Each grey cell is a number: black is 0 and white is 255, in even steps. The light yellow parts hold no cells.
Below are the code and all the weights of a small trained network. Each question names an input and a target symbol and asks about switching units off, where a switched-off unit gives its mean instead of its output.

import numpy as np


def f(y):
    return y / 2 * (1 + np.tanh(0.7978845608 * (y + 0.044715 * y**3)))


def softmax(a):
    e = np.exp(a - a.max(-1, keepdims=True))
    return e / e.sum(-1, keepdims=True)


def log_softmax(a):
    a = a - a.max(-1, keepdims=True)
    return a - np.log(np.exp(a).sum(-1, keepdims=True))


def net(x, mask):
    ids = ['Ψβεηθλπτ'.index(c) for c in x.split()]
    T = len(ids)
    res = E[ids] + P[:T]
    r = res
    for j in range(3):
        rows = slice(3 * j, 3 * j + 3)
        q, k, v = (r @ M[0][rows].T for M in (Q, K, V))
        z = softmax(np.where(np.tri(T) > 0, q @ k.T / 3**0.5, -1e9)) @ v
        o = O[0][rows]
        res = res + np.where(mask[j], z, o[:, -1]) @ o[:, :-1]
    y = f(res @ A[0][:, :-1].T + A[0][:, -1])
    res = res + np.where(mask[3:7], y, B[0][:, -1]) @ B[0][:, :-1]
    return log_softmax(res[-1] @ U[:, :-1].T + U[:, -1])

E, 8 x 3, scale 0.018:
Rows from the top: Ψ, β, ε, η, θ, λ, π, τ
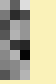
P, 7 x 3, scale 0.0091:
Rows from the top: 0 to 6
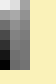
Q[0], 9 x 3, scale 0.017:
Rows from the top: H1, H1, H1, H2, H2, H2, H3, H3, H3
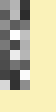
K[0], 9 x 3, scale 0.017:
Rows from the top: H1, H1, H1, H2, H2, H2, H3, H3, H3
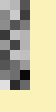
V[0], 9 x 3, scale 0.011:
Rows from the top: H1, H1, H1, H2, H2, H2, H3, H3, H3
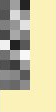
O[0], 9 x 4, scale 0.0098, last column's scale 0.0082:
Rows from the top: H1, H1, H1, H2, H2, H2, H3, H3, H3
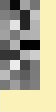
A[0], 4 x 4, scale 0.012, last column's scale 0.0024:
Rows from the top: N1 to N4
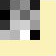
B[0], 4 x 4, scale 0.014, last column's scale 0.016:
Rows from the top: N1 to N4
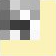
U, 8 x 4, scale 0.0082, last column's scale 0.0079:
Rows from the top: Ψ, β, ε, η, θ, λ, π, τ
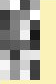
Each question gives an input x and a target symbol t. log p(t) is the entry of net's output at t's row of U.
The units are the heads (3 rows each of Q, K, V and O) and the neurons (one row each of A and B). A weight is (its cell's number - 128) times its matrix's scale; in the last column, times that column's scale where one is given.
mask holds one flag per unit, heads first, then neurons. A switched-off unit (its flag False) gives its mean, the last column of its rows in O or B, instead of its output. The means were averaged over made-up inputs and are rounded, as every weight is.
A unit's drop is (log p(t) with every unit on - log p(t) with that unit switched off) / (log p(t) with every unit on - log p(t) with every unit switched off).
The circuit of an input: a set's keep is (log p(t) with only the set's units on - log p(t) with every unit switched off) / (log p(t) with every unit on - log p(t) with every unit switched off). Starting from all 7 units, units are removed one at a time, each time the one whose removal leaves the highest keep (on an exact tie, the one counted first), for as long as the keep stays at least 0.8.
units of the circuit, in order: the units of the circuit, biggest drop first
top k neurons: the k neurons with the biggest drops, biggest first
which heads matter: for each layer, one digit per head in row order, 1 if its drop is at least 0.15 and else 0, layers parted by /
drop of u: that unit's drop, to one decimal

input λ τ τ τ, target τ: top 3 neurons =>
(N3, N4, N1)
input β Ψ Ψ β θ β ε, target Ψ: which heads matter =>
010
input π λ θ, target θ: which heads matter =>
110
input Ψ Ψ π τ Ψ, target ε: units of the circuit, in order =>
(H2, N2, H3)
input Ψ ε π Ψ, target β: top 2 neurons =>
(N4, N3)
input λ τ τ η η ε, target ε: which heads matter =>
100
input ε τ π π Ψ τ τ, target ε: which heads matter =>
001
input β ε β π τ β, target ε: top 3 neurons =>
(N2, N4, N3)
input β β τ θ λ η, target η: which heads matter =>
100
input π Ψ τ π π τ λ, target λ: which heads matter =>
110
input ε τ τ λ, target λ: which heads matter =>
100
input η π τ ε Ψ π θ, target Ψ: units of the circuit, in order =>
(H2)
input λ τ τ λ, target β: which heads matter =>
110
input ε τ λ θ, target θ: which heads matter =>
110
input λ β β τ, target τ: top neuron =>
(N4)
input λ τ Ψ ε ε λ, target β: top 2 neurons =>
(N4, N2)
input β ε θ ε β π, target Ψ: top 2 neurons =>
(N4, N2)
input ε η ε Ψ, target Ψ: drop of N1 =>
-0.1
